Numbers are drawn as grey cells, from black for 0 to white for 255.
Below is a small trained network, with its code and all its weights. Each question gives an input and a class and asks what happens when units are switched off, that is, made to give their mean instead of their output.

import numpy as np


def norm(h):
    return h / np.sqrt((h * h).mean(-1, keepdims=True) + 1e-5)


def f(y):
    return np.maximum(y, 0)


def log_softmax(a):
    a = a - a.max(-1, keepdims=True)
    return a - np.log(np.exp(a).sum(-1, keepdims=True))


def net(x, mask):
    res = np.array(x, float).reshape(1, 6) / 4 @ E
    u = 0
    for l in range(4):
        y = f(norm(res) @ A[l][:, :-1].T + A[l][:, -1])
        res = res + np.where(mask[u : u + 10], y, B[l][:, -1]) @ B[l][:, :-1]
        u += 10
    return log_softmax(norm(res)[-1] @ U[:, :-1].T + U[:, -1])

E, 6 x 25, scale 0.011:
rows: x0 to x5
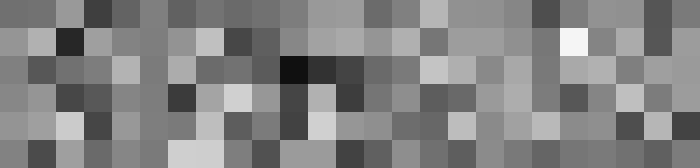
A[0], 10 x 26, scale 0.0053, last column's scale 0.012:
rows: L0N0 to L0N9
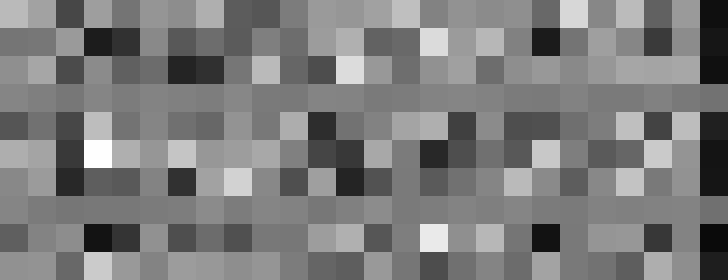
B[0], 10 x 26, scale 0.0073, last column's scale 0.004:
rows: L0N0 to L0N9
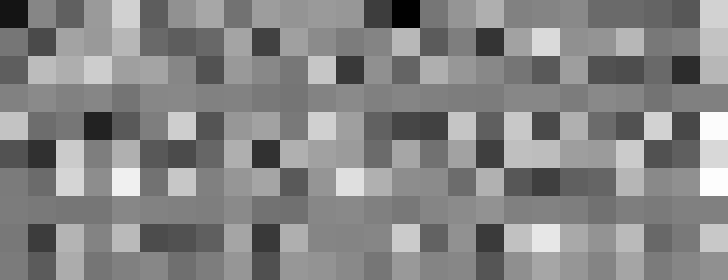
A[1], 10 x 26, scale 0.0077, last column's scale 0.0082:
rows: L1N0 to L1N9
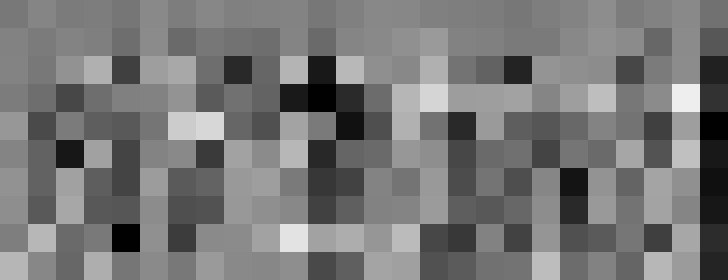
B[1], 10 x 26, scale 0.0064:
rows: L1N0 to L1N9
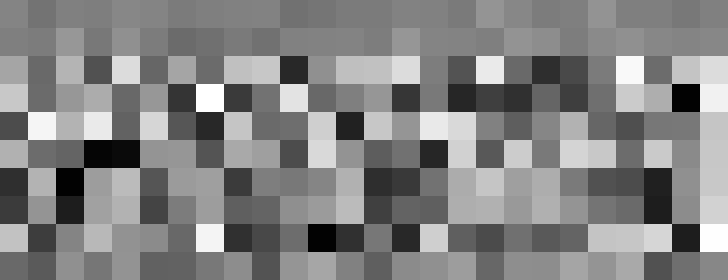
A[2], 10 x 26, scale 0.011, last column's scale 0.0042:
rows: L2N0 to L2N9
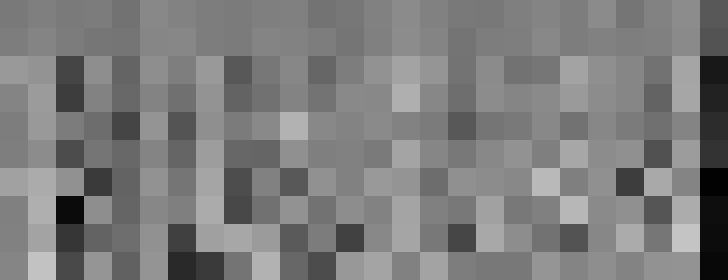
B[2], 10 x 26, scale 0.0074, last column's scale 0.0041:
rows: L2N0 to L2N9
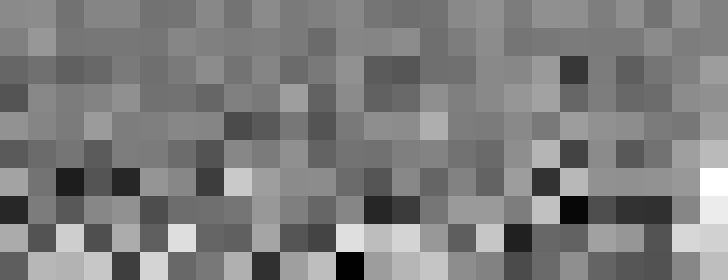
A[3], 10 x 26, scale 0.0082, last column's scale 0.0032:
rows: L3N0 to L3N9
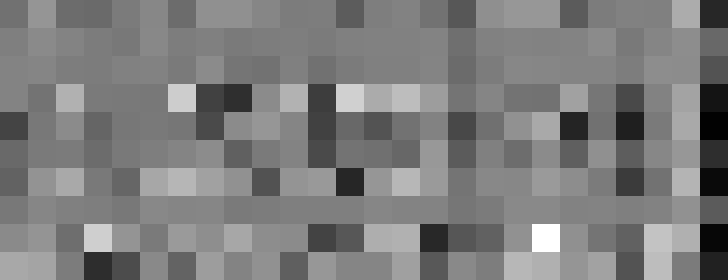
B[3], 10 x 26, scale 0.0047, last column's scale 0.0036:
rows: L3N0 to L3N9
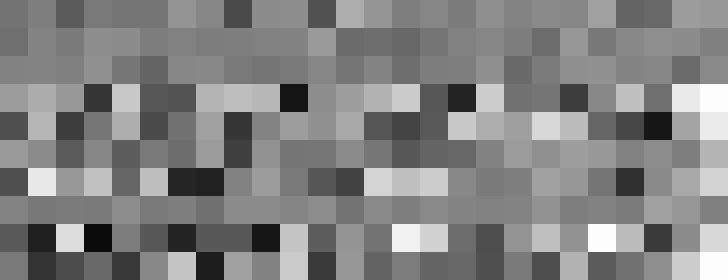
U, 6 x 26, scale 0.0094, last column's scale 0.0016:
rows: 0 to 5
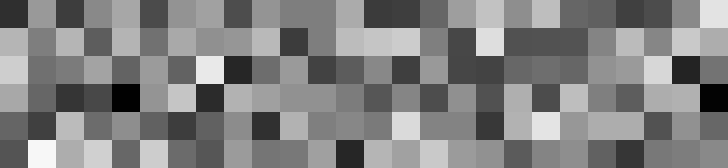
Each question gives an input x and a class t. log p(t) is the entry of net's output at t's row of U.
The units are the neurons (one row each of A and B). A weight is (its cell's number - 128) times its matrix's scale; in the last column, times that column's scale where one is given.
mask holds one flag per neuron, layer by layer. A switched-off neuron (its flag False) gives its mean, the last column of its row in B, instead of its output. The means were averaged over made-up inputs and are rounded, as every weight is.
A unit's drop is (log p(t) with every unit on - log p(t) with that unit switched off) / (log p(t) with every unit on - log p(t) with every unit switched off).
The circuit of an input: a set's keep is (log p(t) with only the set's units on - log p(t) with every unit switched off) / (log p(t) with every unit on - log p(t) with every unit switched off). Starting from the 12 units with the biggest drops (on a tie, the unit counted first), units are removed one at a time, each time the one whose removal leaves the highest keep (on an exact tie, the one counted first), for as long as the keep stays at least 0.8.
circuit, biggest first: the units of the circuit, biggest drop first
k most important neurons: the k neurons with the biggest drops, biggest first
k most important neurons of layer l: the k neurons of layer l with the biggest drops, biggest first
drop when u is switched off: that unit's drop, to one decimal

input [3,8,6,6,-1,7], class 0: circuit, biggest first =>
(L2N7)
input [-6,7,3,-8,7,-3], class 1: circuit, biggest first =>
(L1N2 L3N3)
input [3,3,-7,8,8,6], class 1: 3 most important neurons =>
(L2N8 L0N4 L1N5)
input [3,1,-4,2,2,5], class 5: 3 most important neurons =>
(L1N4 L1N3 L3N6)
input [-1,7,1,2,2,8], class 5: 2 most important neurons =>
(L1N4 L3N6)
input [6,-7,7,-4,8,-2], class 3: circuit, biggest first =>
(L2N6 L1N8)
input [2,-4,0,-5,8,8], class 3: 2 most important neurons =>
(L2N6 L3N9)
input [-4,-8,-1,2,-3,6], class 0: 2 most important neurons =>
(L1N6 L1N7)
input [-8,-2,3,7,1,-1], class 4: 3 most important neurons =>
(L0N5 L1N2 L3N8)
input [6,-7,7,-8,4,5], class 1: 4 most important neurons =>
(L1N2 L3N3 L2N7 L1N8)
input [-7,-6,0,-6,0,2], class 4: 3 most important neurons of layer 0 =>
(L0N5 L0N9 L0N6)
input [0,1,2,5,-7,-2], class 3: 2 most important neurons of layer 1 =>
(L1N5 L1N2)
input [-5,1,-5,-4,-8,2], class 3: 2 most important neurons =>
(L1N5 L0N4)
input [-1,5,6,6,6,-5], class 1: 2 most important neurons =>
(L0N4 L1N8)
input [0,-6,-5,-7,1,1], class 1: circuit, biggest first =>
(L1N2)
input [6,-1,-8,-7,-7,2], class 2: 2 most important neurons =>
(L1N8 L0N6)
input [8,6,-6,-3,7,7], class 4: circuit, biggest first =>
(L0N8 L0N1)
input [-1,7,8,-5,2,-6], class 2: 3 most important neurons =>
(L1N3 L1N7 L1N6)
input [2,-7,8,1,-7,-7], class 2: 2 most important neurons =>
(L1N3 L2N7)
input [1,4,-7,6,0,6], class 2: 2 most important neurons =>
(L1N8 L1N2)
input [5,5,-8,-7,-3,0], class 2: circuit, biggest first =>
(L1N8)
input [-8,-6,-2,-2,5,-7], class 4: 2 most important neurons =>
(L3N8 L0N5)
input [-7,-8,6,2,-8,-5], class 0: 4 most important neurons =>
(L1N6 L1N7 L3N4 L2N6)
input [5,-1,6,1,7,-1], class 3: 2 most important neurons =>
(L2N6 L1N8)
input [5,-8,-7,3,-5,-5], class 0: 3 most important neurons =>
(L1N6 L1N7 L1N3)
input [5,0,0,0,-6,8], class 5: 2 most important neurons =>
(L1N4 L3N6)
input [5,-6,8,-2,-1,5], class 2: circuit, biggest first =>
(L1N3)
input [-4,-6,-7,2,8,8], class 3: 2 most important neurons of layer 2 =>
(L2N6 L2N9)
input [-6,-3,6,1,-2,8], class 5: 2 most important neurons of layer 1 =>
(L1N4 L1N8)
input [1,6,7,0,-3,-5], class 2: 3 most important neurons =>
(L1N3 L1N7 L1N6)
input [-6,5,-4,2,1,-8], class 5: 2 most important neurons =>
(L2N9 L0N2)
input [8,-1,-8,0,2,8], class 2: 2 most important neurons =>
(L1N8 L0N5)
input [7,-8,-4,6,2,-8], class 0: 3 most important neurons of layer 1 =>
(L1N7 L1N6 L1N4)
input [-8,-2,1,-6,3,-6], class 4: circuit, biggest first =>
(L3N8)
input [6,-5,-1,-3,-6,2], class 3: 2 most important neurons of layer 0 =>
(L0N4 L0N5)
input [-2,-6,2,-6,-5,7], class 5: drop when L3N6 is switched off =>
0.3
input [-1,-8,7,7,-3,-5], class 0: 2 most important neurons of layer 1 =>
(L1N6 L1N7)
